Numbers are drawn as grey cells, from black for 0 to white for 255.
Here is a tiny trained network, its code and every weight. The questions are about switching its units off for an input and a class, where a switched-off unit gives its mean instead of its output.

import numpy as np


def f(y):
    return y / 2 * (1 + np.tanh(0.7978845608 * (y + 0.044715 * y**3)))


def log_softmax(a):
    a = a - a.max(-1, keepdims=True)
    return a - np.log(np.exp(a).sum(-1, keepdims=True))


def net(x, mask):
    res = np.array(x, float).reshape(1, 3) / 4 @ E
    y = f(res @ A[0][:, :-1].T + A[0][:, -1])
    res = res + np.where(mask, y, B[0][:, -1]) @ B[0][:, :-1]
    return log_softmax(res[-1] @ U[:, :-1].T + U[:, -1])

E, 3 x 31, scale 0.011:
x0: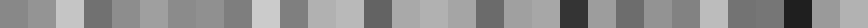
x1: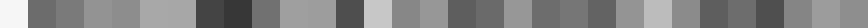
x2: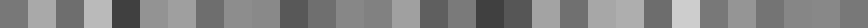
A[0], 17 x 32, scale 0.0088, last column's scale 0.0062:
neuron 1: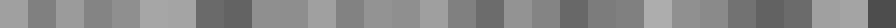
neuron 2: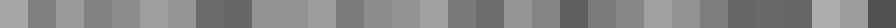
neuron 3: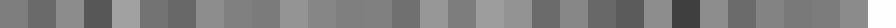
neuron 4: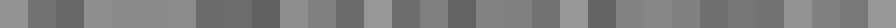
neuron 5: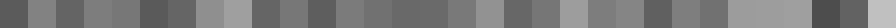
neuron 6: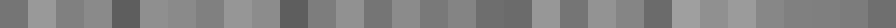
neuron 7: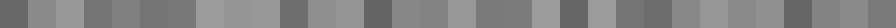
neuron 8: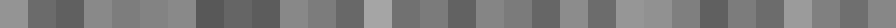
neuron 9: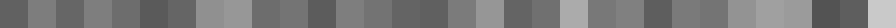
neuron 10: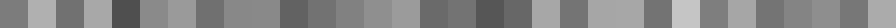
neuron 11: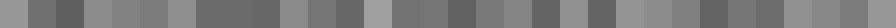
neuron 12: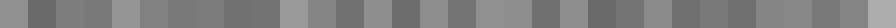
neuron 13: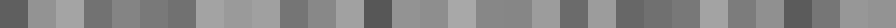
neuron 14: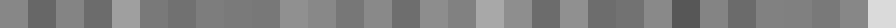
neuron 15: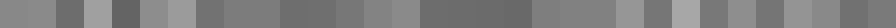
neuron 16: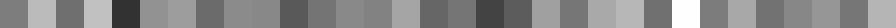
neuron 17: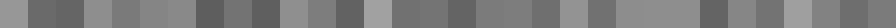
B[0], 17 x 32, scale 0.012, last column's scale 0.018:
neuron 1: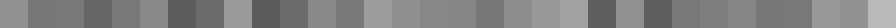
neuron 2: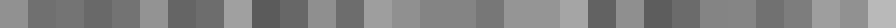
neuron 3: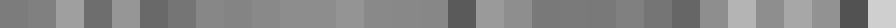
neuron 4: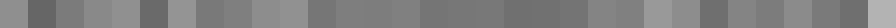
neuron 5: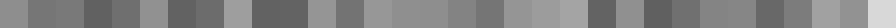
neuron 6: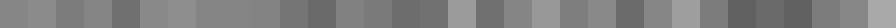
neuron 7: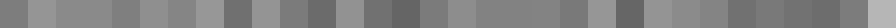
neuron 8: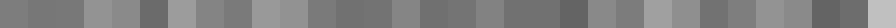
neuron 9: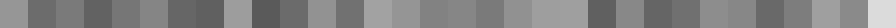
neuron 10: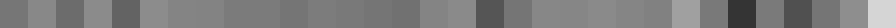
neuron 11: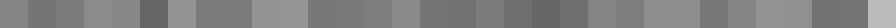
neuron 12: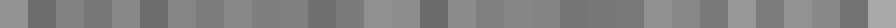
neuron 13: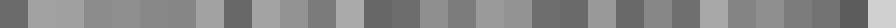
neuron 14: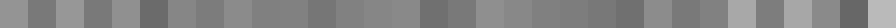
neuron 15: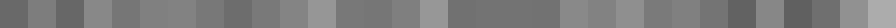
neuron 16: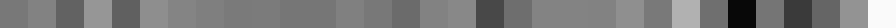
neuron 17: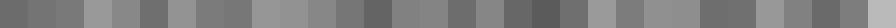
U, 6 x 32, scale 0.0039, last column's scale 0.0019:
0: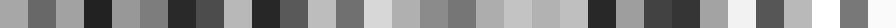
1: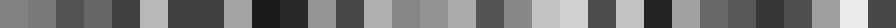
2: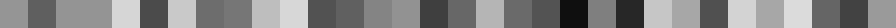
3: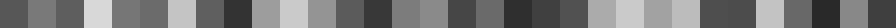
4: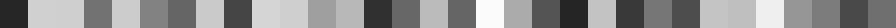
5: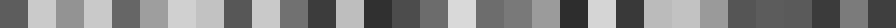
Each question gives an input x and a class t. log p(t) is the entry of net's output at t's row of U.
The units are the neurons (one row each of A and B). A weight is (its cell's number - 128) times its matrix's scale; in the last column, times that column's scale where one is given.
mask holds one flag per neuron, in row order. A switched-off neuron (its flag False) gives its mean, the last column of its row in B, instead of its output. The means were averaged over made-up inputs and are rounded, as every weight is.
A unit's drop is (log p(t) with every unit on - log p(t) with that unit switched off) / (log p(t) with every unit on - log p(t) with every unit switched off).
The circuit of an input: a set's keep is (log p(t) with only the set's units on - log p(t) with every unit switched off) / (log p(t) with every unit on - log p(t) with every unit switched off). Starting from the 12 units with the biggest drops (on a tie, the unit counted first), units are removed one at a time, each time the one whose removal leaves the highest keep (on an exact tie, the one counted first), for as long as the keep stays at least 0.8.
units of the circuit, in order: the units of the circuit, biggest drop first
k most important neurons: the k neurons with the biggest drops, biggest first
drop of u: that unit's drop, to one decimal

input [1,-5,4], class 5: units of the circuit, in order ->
(neuron 13)
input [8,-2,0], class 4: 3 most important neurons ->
(neuron 16; neuron 13; neuron 10)
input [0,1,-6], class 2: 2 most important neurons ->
(neuron 5; neuron 9)
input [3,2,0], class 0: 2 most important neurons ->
(neuron 16; neuron 10)
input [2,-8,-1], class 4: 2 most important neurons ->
(neuron 13; neuron 16)
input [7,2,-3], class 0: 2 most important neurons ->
(neuron 2; neuron 1)
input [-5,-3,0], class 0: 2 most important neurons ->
(neuron 16; neuron 10)
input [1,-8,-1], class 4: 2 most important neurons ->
(neuron 13; neuron 7)
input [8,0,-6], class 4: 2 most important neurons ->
(neuron 13; neuron 9)
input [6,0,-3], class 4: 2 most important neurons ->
(neuron 13; neuron 9)
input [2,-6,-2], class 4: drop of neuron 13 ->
0.1
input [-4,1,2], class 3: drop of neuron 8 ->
0.1
